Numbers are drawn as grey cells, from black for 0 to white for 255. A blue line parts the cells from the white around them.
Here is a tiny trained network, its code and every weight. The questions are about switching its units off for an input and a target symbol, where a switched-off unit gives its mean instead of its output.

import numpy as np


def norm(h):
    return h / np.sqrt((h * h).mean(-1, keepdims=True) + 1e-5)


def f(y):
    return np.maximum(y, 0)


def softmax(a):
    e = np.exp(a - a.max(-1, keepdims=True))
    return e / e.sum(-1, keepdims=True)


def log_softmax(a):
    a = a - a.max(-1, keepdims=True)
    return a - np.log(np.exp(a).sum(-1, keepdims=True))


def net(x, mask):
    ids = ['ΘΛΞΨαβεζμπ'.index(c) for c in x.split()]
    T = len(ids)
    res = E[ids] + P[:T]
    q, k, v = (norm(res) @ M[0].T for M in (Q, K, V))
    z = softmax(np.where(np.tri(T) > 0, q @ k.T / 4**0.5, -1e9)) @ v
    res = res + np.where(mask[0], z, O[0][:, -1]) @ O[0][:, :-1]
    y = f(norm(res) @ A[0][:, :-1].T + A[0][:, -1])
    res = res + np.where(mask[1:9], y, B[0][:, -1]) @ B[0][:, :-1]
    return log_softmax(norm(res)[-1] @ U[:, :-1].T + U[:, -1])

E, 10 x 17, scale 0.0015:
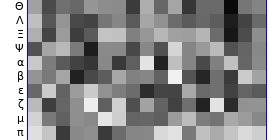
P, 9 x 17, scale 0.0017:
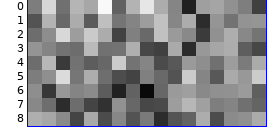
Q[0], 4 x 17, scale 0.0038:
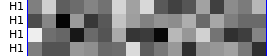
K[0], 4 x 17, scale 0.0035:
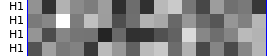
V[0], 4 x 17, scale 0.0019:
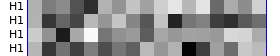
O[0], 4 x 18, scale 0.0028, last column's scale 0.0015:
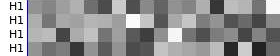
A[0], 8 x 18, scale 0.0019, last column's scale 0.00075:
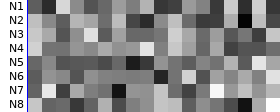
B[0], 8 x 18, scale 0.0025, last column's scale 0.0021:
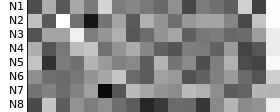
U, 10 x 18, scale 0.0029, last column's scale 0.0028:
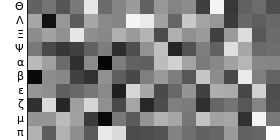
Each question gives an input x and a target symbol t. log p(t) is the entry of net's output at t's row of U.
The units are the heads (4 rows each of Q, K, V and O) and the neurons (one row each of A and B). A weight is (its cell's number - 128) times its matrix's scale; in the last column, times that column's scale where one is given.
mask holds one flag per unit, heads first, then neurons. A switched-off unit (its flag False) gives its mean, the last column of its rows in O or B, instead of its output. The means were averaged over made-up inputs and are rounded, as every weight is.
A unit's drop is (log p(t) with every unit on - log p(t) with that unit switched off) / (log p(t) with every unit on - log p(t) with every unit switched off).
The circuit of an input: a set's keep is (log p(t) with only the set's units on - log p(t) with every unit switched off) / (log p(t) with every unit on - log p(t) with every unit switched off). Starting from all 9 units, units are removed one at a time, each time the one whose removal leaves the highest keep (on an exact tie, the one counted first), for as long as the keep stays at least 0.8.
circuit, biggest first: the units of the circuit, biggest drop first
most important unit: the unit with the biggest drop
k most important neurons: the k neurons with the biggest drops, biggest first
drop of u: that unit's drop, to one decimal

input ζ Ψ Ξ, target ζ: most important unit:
N8
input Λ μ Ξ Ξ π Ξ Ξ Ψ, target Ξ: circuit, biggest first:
[H1; N2]
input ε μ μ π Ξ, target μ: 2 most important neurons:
[N2; N1]
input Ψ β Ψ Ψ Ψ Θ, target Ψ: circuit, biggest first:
[H1; N5]
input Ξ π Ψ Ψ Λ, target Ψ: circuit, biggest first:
[H1; N5]
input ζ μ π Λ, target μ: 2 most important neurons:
[N2; N1]
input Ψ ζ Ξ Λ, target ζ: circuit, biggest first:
[H1; N8; N2]
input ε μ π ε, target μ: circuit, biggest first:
[H1; N2]
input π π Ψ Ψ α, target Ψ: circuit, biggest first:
[H1; N5]
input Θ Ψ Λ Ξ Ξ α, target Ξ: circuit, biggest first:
[H1; N1]
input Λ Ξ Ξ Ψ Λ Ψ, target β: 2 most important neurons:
[N1; N4]
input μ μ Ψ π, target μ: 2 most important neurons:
[N2; N7]
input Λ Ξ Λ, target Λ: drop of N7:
-0.1
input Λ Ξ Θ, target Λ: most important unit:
H1
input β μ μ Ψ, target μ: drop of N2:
0.5
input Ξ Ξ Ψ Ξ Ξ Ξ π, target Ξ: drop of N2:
0.2
